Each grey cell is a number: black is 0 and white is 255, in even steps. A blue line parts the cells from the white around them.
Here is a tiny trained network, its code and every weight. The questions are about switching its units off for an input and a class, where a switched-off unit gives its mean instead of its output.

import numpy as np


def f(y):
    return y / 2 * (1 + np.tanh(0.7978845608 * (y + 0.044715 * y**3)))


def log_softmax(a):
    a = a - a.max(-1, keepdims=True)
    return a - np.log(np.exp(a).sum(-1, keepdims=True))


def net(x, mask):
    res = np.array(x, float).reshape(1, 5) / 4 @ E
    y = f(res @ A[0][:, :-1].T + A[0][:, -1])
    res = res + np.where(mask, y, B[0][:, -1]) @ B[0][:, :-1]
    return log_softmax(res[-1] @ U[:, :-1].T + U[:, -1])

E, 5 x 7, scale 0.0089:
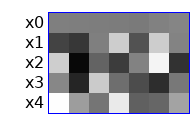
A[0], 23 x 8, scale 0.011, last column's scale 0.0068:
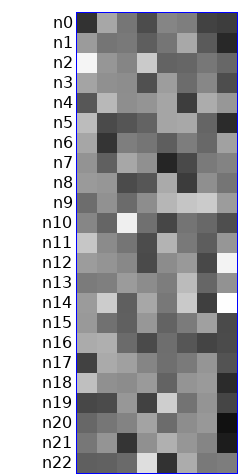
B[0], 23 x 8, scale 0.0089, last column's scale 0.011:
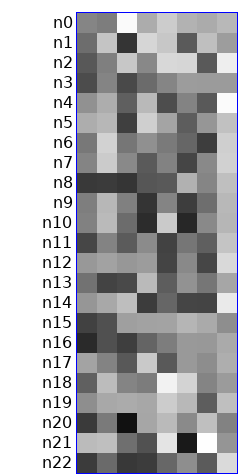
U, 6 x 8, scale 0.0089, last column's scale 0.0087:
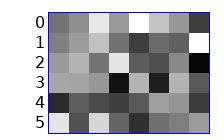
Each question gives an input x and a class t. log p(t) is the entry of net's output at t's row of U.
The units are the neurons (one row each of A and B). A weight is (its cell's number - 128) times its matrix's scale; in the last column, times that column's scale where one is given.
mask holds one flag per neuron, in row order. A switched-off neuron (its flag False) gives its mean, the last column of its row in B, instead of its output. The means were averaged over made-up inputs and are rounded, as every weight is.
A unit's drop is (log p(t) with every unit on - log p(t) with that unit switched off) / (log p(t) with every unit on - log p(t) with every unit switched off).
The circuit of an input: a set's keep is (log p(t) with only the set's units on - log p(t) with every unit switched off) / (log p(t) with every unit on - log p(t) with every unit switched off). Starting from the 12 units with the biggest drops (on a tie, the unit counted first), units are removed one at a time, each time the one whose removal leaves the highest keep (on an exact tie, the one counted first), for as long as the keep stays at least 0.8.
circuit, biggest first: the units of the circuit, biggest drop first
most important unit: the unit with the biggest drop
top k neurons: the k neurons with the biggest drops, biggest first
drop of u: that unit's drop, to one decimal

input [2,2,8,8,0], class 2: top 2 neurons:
[n5, n6]
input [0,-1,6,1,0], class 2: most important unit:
n5
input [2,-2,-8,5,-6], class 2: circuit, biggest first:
[n4, n17]
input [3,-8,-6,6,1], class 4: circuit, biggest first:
[n8, n16]
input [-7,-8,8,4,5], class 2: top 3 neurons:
[n5, n1, n6]
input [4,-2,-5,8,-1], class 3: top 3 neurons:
[n10, n7, n12]
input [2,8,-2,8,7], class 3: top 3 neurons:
[n7, n10, n22]
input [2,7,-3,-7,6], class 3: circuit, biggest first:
[n14, n9, n21]
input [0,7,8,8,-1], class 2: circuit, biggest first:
[n5, n1]
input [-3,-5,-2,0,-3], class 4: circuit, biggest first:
[n8, n14]
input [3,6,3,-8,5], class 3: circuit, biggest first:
[n21, n9]
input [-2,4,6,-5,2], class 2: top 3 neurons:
[n5, n1, n13]
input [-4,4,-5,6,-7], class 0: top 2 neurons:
[n19, n0]
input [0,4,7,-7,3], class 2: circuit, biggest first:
[n5]
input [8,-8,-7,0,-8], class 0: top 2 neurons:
[n0, n19]
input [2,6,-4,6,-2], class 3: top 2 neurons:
[n10, n7]
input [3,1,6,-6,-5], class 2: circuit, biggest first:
[n5, n1]
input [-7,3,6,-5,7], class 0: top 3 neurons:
[n2, n18, n4]
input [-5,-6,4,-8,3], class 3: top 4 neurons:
[n21, n14, n4, n9]
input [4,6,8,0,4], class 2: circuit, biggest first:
[n5]
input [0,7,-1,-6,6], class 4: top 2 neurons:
[n22, n0]
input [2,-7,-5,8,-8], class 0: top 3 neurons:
[n19, n0, n14]
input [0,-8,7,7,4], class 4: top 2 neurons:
[n16, n11]
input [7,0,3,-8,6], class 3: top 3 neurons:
[n14, n21, n9]
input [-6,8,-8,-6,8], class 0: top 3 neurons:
[n2, n18, n15]
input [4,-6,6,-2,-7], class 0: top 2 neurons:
[n0, n19]
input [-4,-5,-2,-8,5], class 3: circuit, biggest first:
[n21]
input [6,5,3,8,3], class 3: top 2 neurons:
[n10, n7]
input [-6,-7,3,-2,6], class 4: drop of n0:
0.2
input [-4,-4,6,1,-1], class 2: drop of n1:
0.2
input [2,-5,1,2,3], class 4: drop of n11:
0.1
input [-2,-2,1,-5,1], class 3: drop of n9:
0.3
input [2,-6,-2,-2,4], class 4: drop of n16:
0.2
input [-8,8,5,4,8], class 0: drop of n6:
0.0
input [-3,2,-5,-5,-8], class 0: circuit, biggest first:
[n0]
